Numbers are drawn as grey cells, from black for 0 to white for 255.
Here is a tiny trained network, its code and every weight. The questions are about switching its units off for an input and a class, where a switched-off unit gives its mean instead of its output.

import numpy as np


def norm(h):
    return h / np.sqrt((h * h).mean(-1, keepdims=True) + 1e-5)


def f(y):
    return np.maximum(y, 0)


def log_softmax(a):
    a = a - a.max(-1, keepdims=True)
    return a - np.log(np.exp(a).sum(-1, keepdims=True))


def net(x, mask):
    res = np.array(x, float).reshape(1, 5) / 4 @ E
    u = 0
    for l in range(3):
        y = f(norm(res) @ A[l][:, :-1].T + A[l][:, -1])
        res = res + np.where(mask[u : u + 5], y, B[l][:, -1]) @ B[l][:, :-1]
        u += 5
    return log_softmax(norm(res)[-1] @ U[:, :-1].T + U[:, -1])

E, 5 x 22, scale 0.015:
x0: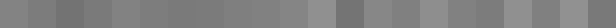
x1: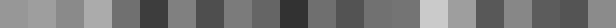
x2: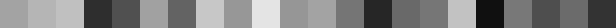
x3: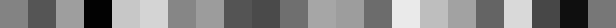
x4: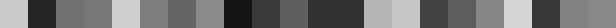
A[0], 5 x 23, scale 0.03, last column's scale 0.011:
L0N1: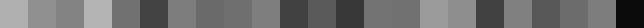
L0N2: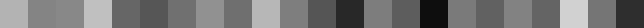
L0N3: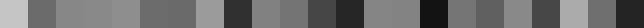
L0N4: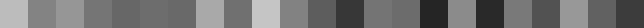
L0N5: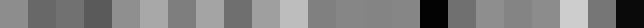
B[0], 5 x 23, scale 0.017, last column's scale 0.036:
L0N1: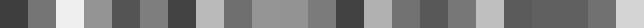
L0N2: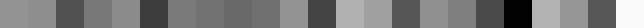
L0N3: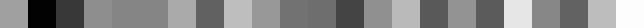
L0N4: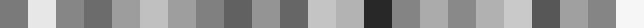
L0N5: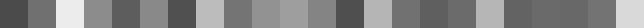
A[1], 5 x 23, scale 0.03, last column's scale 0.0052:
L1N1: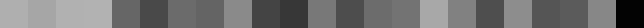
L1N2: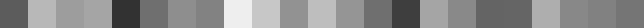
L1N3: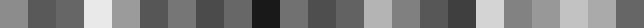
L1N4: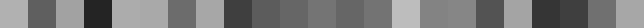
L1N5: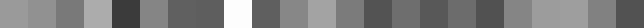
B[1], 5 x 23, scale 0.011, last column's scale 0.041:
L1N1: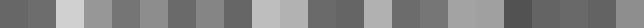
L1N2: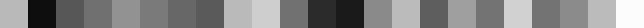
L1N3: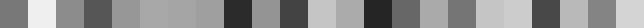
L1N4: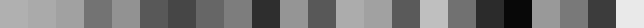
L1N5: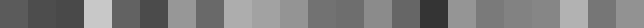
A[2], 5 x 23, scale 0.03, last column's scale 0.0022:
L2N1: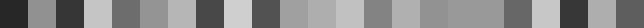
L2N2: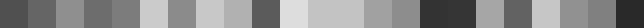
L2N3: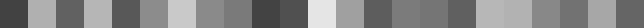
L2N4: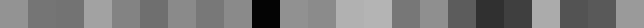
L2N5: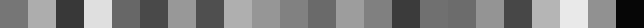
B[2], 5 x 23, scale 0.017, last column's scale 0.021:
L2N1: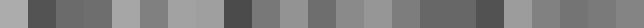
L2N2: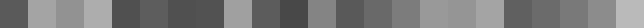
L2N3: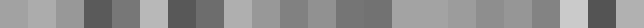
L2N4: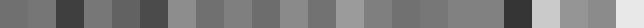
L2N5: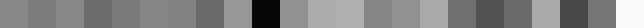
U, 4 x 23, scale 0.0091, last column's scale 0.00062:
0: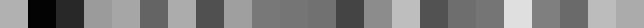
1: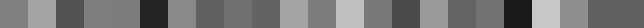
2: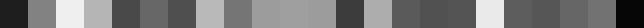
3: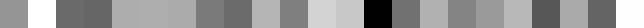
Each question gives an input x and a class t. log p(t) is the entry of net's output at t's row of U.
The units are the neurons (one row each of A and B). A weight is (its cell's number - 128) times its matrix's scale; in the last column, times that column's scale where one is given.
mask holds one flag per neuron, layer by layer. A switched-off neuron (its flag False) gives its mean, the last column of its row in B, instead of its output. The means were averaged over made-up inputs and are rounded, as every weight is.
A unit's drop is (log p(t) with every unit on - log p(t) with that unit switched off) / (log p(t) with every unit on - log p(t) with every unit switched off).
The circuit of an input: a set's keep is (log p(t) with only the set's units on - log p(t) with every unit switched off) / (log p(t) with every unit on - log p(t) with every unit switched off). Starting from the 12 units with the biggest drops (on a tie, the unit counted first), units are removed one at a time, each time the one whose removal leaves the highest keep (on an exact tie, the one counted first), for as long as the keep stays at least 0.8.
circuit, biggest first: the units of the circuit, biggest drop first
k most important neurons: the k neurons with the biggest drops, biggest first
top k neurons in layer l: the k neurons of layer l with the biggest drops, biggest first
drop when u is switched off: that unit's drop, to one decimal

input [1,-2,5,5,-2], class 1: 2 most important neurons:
L1N4; L1N3
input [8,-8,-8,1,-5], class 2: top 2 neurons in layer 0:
L0N5; L0N3
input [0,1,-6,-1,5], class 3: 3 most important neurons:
L1N3; L1N2; L2N3
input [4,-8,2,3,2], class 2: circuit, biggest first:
L0N5
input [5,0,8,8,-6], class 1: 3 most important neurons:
L1N4; L0N4; L1N3
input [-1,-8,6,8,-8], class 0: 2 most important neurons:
L1N2; L0N4
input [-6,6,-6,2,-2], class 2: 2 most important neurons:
L0N1; L0N3
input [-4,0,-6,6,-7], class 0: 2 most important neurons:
L0N4; L0N2
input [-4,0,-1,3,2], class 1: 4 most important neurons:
L1N4; L1N2; L2N4; L0N2
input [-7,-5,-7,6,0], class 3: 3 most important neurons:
L1N3; L0N4; L0N1
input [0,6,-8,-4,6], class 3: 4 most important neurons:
L1N3; L1N2; L0N5; L2N3
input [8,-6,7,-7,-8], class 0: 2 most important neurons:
L1N2; L0N1
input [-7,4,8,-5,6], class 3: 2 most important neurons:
L0N4; L1N2
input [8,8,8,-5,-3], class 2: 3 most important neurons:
L0N1; L1N3; L1N2
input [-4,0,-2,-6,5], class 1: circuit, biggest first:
L0N2
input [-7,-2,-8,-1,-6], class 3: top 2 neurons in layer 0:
L0N4; L0N2
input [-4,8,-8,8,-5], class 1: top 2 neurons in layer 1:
L1N2; L1N4
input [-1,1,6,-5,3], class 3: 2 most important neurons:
L0N4; L1N4
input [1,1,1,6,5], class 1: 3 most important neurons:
L1N4; L1N2; L2N4
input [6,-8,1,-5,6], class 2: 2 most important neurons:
L0N5; L1N2
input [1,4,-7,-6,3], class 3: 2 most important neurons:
L1N3; L1N4
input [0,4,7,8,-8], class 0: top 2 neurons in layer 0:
L0N4; L0N3
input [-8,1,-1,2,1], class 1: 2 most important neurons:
L1N4; L0N2
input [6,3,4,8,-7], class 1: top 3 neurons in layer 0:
L0N4; L0N2; L0N1
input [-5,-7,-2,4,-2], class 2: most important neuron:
L0N5
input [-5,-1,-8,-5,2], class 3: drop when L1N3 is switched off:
0.8
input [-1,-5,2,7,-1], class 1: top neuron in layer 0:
L0N1
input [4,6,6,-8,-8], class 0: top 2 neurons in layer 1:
L1N2; L1N4
